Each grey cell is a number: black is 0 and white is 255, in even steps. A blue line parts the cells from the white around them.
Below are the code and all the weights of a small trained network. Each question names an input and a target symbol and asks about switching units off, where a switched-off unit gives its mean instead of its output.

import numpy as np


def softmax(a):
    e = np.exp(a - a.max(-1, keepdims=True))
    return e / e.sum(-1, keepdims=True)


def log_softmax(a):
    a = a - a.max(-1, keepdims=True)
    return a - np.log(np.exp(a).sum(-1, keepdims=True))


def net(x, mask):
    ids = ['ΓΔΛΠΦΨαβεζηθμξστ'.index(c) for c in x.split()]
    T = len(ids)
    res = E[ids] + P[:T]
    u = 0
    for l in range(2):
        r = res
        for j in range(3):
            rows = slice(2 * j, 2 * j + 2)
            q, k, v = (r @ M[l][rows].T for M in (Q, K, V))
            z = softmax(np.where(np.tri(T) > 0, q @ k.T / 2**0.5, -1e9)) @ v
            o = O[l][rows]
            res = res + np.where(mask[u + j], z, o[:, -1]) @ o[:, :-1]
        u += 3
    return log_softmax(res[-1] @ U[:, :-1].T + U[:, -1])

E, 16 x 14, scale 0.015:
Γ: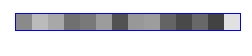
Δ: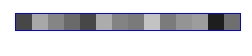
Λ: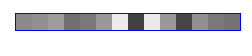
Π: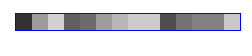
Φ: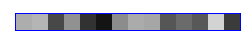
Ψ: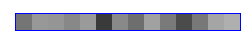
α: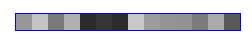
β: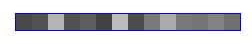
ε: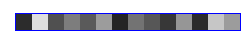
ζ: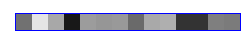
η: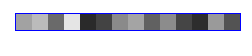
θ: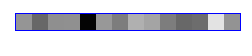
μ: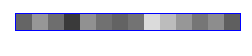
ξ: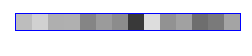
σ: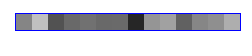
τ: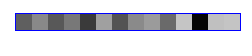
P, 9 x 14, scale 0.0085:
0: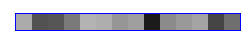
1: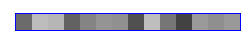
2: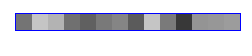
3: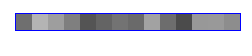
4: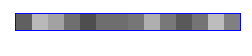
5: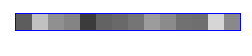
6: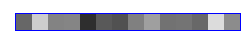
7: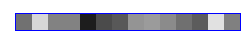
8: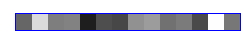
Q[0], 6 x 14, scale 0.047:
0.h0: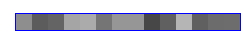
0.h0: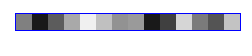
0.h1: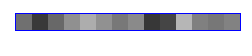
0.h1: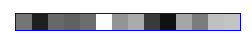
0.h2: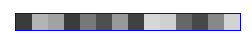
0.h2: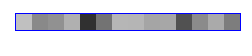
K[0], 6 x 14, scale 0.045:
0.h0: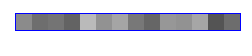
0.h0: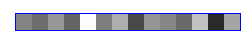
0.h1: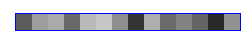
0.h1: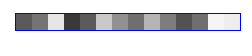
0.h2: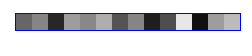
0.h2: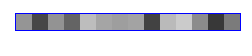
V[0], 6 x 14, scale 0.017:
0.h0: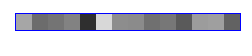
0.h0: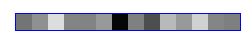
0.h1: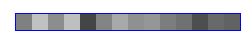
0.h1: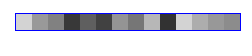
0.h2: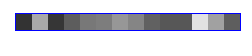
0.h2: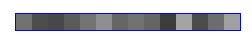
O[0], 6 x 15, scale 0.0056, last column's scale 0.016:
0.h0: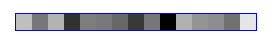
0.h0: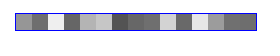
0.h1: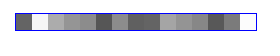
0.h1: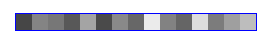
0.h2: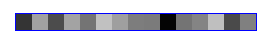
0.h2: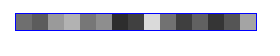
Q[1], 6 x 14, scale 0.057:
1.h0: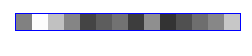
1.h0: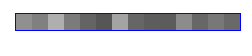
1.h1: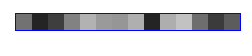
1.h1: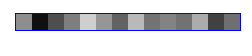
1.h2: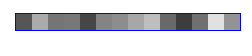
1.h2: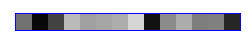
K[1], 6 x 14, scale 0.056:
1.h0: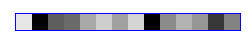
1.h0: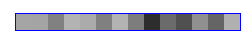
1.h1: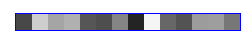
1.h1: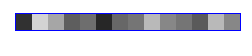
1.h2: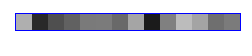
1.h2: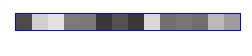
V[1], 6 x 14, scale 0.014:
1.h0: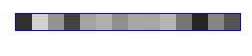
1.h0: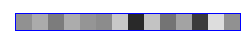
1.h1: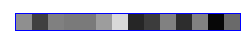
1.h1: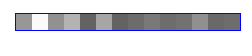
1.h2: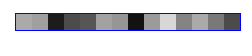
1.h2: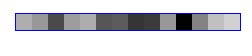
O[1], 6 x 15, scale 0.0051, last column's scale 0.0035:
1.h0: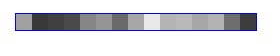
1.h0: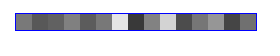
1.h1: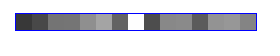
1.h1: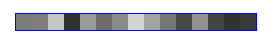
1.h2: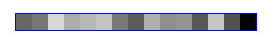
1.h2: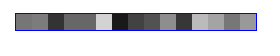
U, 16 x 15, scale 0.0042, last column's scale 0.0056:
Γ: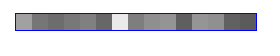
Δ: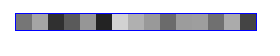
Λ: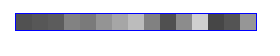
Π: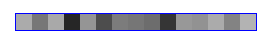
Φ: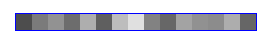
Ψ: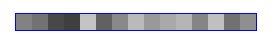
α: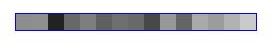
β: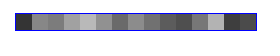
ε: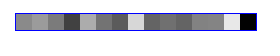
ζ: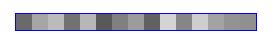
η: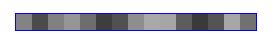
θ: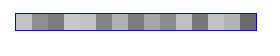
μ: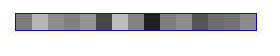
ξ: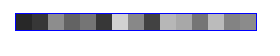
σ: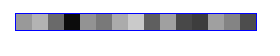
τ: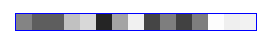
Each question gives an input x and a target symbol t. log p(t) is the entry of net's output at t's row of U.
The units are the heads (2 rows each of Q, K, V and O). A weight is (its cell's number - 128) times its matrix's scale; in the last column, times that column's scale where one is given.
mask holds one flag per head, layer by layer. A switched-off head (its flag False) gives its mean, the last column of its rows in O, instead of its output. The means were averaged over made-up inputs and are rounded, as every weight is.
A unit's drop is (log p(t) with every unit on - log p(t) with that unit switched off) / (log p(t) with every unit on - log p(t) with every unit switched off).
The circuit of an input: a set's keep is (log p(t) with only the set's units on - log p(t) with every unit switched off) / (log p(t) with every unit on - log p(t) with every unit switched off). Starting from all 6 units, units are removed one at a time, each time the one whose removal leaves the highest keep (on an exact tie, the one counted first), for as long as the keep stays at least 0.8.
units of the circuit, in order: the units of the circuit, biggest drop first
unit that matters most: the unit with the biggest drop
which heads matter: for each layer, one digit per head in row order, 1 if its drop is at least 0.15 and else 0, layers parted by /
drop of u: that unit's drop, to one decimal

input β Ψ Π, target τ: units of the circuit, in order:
[1.h1, 0.h1]
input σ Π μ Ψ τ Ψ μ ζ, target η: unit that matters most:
0.h2
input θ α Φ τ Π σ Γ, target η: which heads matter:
001 / 000
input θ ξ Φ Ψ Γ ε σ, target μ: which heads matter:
100 / 101
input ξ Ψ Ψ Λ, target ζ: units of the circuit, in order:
[0.h2, 1.h2]
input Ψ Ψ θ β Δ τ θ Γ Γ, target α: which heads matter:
110 / 011
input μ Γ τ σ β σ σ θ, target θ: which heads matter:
010 / 011
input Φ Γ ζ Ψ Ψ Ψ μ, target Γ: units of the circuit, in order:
[1.h0, 1.h1, 0.h2, 0.h0]
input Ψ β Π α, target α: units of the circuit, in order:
[1.h2, 0.h1, 1.h1]
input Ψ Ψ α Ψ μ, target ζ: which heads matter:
100 / 000
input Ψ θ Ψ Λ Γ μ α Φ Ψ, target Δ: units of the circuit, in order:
[0.h0, 0.h1]
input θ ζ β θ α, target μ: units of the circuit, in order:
[1.h0, 1.h2, 0.h0]
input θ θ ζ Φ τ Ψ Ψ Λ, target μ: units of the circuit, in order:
[1.h0, 0.h0]
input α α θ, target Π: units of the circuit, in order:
[0.h0, 1.h1]
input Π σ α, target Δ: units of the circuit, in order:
[1.h2]
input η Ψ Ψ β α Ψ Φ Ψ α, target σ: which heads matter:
010 / 010
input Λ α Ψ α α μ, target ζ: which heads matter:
110 / 000
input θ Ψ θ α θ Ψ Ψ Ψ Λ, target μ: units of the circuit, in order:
[1.h0, 0.h0, 0.h1]
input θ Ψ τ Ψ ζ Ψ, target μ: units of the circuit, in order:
[1.h0, 0.h0]
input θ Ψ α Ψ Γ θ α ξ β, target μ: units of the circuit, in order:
[1.h0, 1.h2, 0.h0]
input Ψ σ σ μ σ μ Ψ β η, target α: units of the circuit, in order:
[1.h2]
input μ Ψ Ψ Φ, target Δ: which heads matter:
110 / 000
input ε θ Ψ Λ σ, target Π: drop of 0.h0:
1.2
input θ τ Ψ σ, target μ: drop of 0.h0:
0.6
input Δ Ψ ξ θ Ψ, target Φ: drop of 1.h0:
0.1
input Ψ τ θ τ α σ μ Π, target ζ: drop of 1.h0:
0.0
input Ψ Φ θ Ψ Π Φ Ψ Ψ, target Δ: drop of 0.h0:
0.7
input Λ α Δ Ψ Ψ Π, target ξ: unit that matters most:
1.h0
